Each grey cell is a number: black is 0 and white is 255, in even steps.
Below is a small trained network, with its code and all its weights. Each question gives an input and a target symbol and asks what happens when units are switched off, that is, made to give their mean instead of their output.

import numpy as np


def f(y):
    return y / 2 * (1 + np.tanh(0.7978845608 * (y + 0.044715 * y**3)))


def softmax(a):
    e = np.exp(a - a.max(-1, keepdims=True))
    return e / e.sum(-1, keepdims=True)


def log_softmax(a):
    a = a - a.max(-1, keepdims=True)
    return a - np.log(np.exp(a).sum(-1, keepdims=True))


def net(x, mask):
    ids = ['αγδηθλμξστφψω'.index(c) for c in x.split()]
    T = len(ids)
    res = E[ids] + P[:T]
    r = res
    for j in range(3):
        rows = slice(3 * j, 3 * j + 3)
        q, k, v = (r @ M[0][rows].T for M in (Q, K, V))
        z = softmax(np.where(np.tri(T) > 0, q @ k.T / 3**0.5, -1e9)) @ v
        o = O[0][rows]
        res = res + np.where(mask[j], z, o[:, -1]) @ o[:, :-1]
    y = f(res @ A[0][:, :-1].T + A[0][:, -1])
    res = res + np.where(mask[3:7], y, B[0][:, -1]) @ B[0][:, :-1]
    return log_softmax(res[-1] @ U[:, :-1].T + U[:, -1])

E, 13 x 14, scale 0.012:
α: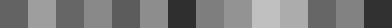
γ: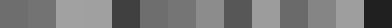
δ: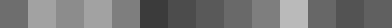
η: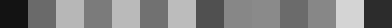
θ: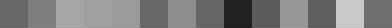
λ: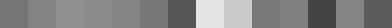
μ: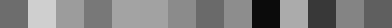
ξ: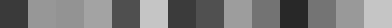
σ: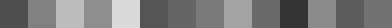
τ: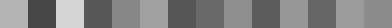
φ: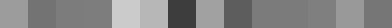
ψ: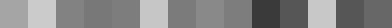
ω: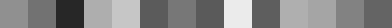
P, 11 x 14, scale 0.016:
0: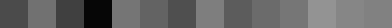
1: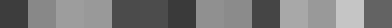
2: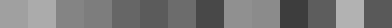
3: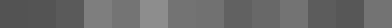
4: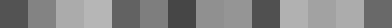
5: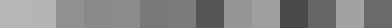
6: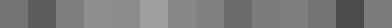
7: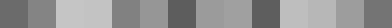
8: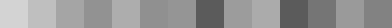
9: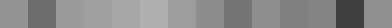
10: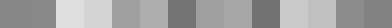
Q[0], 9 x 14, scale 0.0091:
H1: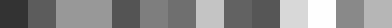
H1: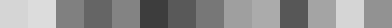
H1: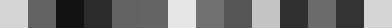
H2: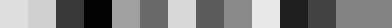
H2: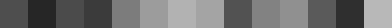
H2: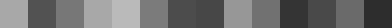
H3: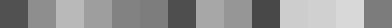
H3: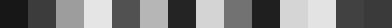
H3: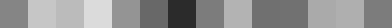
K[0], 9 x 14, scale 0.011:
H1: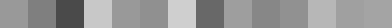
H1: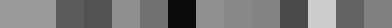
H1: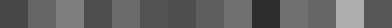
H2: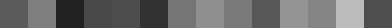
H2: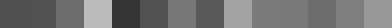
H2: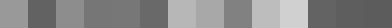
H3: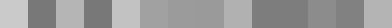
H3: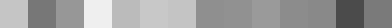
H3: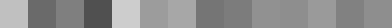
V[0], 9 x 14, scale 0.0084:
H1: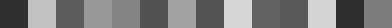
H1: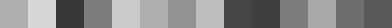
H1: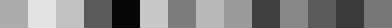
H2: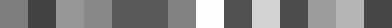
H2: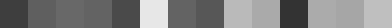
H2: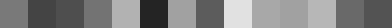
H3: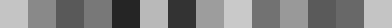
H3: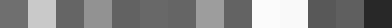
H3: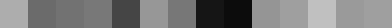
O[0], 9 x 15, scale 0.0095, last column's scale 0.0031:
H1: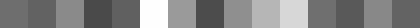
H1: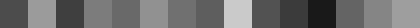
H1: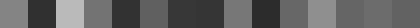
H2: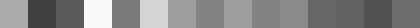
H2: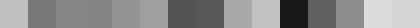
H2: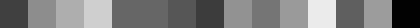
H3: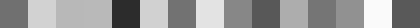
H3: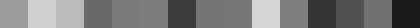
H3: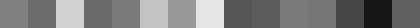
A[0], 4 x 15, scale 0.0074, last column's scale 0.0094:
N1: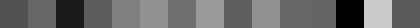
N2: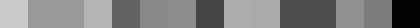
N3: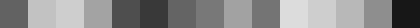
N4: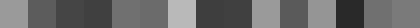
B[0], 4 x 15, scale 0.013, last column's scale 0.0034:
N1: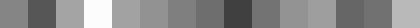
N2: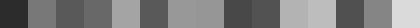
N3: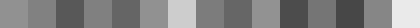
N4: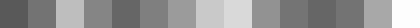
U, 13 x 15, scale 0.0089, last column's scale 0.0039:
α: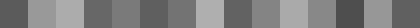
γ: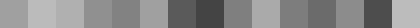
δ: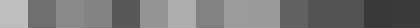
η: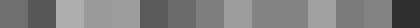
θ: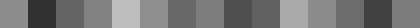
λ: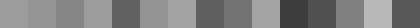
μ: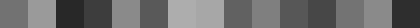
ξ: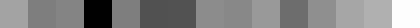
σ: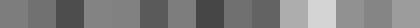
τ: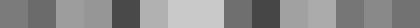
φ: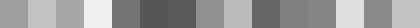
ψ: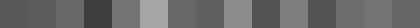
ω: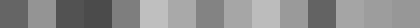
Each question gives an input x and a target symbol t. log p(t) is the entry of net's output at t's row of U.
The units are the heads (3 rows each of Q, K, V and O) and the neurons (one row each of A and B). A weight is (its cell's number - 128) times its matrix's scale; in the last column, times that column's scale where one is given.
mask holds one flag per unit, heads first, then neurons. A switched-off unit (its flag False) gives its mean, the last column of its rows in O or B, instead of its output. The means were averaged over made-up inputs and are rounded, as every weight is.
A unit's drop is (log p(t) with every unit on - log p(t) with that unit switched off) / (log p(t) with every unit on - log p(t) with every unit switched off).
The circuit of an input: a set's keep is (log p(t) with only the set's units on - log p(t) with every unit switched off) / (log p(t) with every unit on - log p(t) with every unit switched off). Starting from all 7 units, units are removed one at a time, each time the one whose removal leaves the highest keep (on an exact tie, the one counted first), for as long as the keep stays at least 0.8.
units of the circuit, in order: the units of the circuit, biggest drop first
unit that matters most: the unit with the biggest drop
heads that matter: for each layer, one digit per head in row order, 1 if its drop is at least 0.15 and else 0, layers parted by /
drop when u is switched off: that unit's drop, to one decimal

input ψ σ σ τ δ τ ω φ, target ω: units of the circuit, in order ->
(H1)
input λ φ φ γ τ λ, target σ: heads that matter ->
011
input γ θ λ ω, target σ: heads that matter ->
010
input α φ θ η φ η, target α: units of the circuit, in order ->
(N2, H3)
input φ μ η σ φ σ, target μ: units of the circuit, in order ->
(H1, N2)
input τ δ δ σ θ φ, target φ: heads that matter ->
101
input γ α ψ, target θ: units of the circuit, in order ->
(N2, H2)
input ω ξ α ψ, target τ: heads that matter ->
101
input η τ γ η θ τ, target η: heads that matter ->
011
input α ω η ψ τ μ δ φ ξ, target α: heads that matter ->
001
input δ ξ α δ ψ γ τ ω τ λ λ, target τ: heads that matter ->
001
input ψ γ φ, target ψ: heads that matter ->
100
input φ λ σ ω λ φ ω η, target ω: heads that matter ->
100
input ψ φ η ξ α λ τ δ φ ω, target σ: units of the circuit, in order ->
(H2, H3)
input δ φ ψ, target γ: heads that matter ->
011
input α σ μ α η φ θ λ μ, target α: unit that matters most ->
N2
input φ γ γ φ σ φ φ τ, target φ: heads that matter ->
100
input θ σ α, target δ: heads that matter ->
001
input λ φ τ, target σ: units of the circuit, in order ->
(N2, H2, H3)
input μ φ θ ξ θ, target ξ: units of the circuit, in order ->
(H2)
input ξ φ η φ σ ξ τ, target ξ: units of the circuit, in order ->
(H2, H1, N1)
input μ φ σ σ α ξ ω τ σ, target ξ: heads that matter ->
010
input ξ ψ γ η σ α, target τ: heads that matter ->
101
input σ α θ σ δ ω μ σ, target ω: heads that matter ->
100
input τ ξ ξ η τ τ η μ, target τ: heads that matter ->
001
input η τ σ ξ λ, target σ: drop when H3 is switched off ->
0.7
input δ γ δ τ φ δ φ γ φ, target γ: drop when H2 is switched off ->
0.4
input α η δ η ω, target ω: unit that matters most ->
H1
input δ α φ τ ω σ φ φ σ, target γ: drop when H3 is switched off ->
0.5
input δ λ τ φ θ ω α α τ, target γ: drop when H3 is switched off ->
0.5
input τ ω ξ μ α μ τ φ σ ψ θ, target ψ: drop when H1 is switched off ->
0.9
